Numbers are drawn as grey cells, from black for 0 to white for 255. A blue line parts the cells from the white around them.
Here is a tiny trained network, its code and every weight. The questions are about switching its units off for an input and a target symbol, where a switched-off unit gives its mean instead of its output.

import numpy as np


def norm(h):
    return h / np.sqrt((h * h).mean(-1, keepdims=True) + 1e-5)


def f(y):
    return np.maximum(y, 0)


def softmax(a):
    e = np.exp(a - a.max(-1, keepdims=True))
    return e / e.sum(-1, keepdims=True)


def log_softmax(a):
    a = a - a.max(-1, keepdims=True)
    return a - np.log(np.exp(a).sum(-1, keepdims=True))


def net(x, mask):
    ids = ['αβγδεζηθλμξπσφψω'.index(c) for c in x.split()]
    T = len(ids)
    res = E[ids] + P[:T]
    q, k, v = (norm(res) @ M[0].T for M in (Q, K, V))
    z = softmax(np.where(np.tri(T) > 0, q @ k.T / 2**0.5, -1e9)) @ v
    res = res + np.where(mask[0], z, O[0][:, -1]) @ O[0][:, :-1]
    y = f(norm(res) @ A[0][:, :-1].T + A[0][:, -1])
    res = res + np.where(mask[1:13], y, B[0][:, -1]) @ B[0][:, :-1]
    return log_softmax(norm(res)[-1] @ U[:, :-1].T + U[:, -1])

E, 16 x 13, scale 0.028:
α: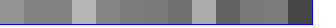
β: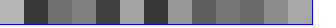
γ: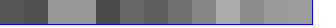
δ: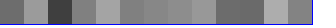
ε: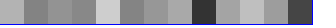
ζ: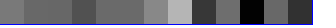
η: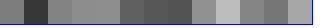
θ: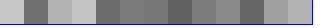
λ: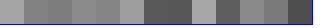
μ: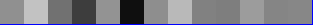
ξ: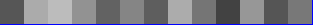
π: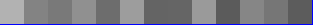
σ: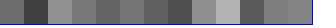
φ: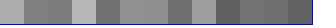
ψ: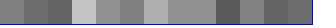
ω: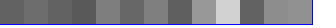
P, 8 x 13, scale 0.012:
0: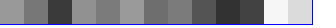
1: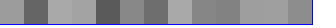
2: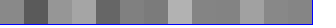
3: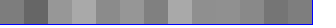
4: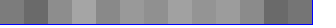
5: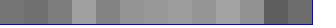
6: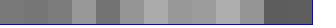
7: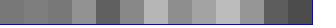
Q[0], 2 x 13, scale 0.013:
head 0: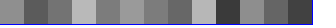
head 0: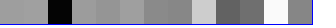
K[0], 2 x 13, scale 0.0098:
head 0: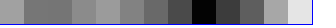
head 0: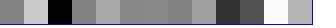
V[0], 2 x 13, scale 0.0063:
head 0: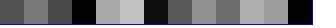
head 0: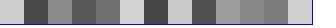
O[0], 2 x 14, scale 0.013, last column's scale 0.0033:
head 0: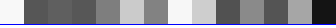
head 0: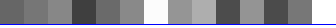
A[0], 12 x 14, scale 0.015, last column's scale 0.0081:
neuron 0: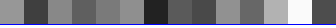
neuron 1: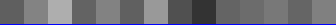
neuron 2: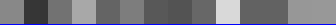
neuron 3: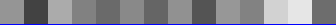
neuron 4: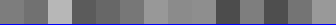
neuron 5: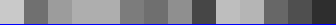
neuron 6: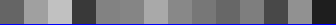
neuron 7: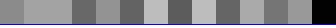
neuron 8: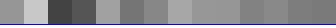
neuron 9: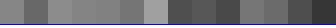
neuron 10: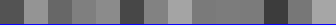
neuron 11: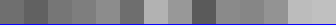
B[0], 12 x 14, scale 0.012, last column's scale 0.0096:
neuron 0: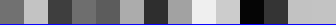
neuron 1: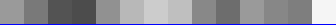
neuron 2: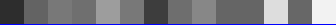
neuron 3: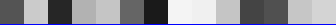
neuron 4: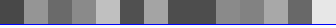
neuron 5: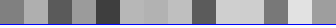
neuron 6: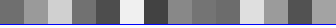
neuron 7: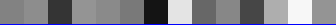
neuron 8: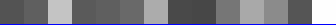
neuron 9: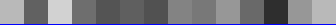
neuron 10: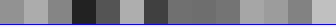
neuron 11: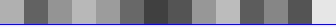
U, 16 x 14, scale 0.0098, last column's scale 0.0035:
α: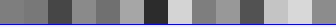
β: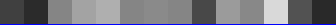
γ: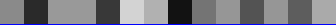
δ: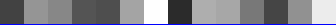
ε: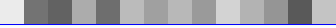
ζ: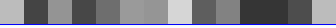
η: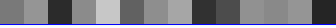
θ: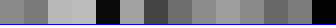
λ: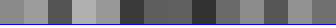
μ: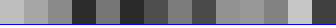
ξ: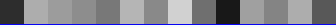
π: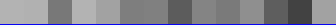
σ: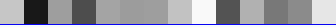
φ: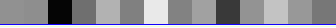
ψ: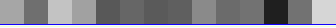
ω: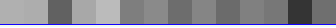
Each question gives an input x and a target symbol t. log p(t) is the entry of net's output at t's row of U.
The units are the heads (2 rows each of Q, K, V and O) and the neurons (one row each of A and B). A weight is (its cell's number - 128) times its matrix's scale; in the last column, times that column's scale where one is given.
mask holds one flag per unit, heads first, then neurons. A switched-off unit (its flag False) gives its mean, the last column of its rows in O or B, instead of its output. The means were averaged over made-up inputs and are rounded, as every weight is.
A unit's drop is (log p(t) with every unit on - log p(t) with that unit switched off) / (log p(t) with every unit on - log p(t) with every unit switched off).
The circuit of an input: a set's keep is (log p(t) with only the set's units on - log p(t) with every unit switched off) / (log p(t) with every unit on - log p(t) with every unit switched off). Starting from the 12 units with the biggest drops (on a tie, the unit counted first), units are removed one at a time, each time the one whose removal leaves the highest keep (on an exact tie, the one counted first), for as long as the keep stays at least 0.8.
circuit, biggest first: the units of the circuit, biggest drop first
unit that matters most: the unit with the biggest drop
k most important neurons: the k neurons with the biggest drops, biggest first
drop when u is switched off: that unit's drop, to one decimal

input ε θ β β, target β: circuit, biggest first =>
[head 0; neuron 4]
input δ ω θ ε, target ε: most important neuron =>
[neuron 5]
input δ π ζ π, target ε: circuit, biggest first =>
[head 0; neuron 5; neuron 2]
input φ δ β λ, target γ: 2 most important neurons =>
[neuron 3; neuron 9]
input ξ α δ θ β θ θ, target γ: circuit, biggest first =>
[head 0; neuron 3]
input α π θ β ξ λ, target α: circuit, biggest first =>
[head 0; neuron 5]
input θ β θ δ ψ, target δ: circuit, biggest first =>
[head 0; neuron 1]
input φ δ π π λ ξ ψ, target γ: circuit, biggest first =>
[neuron 3; head 0; neuron 4]
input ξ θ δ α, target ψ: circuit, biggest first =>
[neuron 9; neuron 2]
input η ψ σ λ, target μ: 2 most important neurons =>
[neuron 9; neuron 7]
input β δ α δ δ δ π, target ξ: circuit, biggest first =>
[head 0; neuron 7; neuron 6]
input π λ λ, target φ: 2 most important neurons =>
[neuron 4; neuron 11]
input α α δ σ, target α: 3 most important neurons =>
[neuron 0; neuron 8; neuron 3]
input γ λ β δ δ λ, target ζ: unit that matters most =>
neuron 9
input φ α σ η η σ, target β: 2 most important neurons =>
[neuron 2; neuron 3]
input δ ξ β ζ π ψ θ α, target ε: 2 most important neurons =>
[neuron 5; neuron 8]
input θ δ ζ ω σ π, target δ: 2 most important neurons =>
[neuron 1; neuron 9]
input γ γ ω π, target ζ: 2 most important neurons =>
[neuron 9; neuron 1]
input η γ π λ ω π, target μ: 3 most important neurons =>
[neuron 9; neuron 7; neuron 4]
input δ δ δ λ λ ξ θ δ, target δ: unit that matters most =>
neuron 8
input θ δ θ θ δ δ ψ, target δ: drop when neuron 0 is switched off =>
-0.1
